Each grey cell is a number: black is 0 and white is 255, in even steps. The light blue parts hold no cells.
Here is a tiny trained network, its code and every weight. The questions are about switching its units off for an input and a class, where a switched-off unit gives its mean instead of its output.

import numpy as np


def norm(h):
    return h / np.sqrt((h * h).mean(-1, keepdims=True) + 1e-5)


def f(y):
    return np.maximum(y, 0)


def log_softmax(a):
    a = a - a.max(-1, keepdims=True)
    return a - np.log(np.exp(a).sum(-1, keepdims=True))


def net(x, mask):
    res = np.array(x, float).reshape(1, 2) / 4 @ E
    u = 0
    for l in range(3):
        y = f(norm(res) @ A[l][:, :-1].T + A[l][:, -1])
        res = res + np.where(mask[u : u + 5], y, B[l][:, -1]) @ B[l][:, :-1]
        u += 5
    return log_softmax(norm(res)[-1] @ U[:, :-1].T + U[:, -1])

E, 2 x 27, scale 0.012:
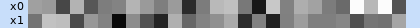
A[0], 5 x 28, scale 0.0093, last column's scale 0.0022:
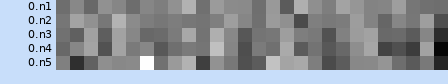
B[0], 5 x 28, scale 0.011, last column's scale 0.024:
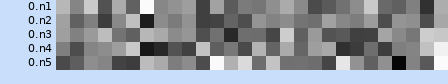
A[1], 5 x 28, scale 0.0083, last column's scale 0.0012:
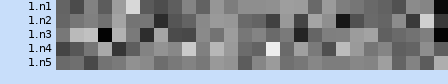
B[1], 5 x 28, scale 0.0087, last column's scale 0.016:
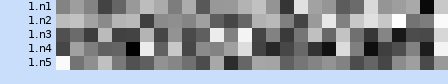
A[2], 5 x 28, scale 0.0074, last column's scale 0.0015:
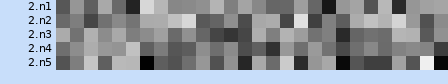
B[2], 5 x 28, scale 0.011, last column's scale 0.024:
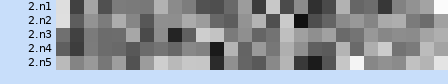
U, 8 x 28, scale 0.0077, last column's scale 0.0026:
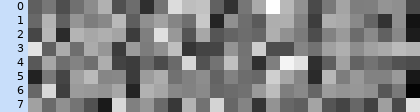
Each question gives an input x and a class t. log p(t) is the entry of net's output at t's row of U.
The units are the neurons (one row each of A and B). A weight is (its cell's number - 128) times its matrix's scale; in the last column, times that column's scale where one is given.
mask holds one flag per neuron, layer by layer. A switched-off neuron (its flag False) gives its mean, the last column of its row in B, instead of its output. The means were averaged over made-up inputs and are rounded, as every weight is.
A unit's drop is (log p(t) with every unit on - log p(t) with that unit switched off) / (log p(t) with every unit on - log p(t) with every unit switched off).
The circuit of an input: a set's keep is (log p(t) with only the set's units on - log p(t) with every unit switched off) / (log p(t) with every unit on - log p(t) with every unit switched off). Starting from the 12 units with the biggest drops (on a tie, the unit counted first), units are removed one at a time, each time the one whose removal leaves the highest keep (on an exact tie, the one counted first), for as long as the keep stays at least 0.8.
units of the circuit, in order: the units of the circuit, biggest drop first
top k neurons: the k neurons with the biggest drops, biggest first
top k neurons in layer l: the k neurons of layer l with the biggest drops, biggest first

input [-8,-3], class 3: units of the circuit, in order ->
0.n4
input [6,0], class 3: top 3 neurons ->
0.n5, 1.n4, 1.n3
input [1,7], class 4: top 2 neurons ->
1.n3, 0.n5
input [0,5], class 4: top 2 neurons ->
1.n3, 0.n3
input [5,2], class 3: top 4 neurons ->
0.n5, 1.n3, 1.n4, 0.n2
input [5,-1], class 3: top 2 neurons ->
0.n5, 1.n4
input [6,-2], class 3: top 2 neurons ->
0.n5, 1.n4
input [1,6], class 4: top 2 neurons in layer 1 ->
1.n3, 1.n4
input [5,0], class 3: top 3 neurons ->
0.n5, 1.n4, 1.n3
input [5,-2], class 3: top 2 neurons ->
0.n5, 1.n3
